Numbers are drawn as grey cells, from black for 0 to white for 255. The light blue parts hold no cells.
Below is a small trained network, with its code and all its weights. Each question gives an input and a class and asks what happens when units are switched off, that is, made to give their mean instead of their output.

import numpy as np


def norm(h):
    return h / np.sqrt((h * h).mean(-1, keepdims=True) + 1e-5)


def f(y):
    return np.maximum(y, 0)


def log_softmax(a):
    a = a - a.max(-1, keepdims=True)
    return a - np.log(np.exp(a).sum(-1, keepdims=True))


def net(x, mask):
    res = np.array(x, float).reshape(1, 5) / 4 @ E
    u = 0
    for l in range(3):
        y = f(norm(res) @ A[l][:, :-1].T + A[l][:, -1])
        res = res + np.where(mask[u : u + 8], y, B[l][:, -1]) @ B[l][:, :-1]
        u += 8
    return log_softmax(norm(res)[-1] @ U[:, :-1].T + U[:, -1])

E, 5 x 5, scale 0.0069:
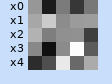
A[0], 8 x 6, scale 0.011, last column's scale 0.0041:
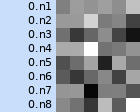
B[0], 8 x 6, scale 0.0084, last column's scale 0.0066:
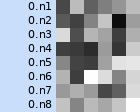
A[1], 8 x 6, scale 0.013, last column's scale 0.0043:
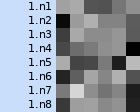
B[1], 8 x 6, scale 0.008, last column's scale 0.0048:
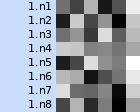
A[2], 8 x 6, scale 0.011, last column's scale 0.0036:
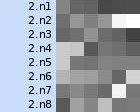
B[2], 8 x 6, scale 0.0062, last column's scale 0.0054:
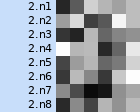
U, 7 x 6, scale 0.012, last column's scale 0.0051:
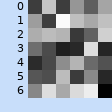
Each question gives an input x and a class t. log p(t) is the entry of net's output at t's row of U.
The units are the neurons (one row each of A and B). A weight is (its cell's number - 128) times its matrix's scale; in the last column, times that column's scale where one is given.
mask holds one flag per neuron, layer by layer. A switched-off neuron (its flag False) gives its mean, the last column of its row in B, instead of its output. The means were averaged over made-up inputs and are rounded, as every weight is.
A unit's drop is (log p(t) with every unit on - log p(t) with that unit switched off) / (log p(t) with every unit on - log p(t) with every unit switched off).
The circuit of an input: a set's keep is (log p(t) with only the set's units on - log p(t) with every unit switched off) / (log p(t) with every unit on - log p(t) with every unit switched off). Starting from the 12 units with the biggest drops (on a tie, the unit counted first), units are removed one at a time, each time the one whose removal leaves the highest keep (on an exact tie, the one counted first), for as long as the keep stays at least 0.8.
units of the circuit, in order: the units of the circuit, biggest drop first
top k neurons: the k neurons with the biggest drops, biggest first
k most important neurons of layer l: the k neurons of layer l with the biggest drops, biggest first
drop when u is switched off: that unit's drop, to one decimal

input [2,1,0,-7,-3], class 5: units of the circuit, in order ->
1.n1; 2.n1
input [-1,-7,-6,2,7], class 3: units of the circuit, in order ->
1.n6
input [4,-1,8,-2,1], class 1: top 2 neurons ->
0.n6; 1.n2
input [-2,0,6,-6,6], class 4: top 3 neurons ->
0.n4; 0.n2; 1.n5
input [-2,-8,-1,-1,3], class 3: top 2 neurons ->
0.n5; 1.n6
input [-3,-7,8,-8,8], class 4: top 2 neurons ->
0.n4; 0.n2
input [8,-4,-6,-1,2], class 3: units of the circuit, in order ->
0.n5; 1.n6
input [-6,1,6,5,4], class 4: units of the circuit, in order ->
0.n4; 2.n8
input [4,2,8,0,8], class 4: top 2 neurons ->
0.n4; 0.n8
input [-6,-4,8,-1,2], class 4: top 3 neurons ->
0.n4; 1.n5; 0.n2
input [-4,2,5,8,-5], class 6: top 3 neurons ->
0.n8; 1.n1; 0.n4
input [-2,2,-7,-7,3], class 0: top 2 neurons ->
1.n2; 0.n8
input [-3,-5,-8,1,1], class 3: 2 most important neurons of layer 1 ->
1.n7; 1.n6
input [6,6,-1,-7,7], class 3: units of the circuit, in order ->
0.n5
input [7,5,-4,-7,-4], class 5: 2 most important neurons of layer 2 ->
2.n1; 2.n2
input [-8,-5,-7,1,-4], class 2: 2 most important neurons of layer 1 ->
1.n7; 1.n5
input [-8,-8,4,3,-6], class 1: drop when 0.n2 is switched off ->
-0.1
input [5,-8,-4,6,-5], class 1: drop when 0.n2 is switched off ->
0.0
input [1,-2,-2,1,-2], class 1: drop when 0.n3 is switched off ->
0.1
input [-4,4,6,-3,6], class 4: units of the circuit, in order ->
0.n4
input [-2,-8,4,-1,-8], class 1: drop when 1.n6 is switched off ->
0.2
